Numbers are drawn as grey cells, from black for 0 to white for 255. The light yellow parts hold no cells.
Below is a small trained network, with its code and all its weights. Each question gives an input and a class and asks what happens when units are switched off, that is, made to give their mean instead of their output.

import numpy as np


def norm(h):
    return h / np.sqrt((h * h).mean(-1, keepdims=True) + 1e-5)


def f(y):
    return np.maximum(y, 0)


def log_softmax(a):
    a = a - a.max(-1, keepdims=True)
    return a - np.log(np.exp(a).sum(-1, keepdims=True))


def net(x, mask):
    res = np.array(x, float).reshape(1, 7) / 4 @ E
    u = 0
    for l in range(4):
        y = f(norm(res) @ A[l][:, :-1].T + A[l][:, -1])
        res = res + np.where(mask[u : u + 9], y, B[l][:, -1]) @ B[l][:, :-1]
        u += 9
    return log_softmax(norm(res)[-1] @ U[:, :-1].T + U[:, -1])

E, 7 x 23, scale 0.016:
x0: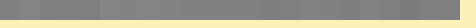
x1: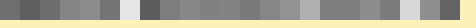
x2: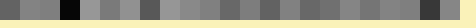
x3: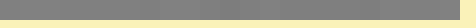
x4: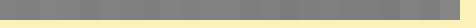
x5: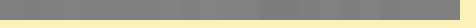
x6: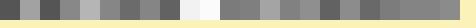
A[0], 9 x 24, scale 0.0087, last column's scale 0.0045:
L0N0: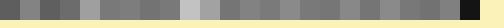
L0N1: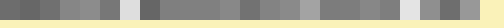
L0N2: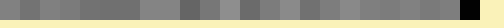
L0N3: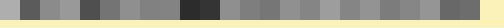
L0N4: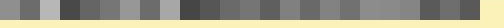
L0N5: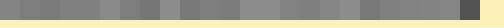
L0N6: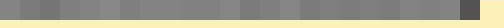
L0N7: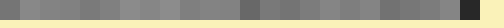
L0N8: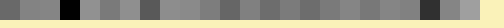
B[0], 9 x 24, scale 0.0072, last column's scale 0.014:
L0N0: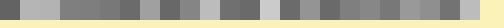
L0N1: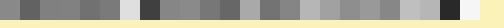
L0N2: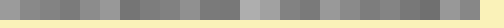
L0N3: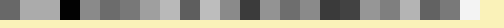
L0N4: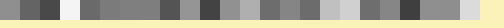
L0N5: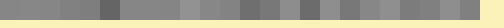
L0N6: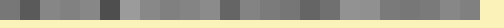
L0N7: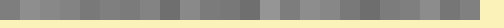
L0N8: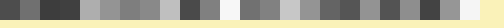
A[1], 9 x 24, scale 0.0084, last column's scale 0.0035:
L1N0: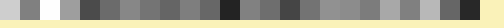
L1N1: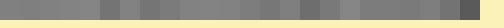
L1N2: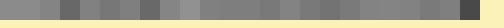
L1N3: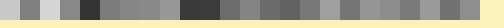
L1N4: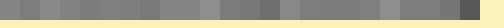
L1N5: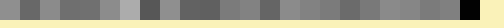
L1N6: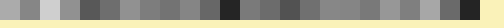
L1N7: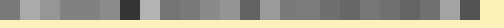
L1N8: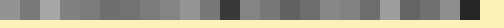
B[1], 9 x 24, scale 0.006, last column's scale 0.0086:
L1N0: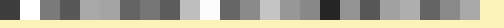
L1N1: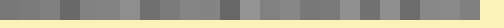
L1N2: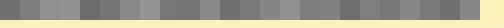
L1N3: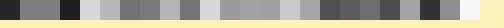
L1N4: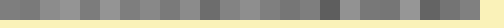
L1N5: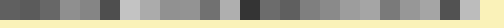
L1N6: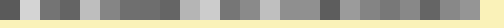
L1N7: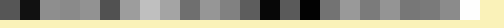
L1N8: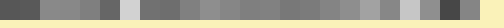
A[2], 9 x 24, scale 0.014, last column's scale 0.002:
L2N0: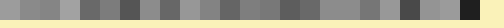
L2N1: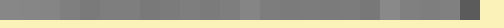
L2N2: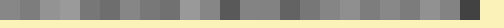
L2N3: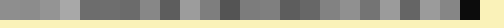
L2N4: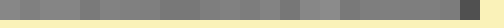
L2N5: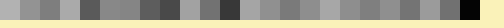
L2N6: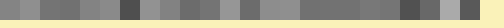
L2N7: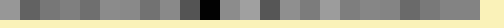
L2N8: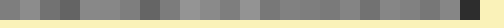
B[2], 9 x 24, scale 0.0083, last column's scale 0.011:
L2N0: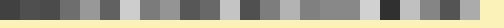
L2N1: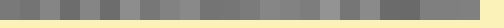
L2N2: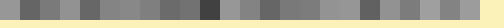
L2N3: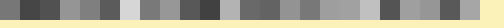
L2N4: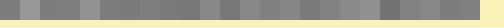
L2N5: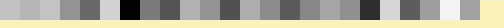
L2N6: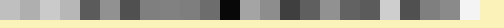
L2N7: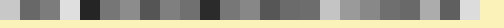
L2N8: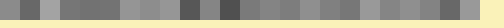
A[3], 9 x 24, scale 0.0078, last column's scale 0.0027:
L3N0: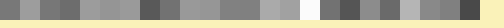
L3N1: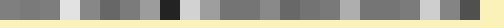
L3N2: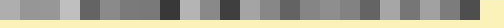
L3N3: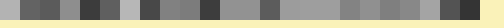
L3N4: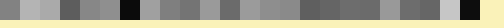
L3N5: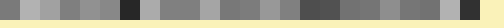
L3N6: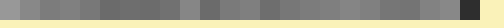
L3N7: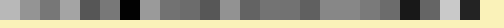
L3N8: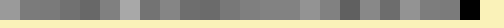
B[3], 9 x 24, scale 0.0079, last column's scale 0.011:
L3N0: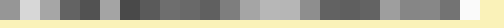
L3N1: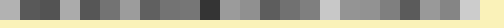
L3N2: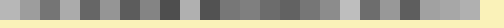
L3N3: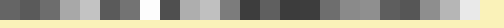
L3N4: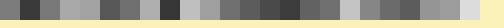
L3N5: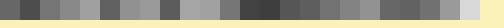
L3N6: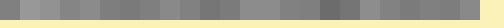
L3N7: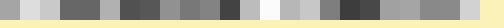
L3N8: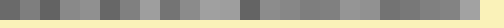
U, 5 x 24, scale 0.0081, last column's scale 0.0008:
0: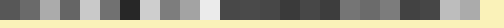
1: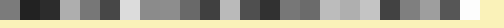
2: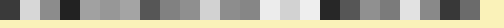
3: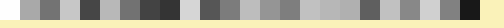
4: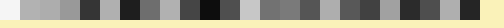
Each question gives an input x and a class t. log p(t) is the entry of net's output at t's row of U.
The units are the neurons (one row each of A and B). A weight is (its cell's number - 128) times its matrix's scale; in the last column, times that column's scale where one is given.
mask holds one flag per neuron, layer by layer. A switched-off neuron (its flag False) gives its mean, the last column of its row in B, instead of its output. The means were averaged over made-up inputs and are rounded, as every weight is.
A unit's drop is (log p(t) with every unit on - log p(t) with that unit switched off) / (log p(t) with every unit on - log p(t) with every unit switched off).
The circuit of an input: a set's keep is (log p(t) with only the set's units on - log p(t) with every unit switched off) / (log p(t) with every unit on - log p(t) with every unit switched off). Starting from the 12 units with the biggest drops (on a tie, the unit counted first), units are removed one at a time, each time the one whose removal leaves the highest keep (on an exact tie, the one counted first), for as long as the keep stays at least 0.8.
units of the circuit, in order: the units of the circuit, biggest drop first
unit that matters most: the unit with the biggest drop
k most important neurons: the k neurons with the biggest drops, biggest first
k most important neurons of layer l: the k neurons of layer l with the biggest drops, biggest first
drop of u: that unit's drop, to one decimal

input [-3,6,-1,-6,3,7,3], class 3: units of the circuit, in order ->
[L0N8]
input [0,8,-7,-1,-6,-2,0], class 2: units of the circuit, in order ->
[L0N4; L2N7]
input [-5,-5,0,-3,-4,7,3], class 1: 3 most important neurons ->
[L0N8; L0N3; L1N3]
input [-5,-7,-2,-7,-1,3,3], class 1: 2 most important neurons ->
[L0N8; L2N0]
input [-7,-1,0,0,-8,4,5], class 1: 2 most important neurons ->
[L0N1; L0N3]
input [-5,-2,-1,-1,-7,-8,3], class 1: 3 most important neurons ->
[L0N8; L0N1; L0N3]
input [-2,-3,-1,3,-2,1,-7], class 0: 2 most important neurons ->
[L0N8; L1N3]
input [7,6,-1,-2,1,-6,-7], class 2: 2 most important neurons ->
[L0N8; L1N3]
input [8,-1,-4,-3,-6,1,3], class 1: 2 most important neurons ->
[L0N1; L0N8]
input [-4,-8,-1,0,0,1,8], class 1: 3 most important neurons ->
[L0N8; L0N3; L2N0]
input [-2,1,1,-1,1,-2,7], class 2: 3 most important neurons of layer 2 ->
[L2N6; L2N7; L2N5]
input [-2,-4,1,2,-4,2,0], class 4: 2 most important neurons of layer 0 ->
[L0N3; L0N0]
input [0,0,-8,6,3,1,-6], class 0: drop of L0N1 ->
1.0
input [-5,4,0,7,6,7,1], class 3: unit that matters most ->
L0N3
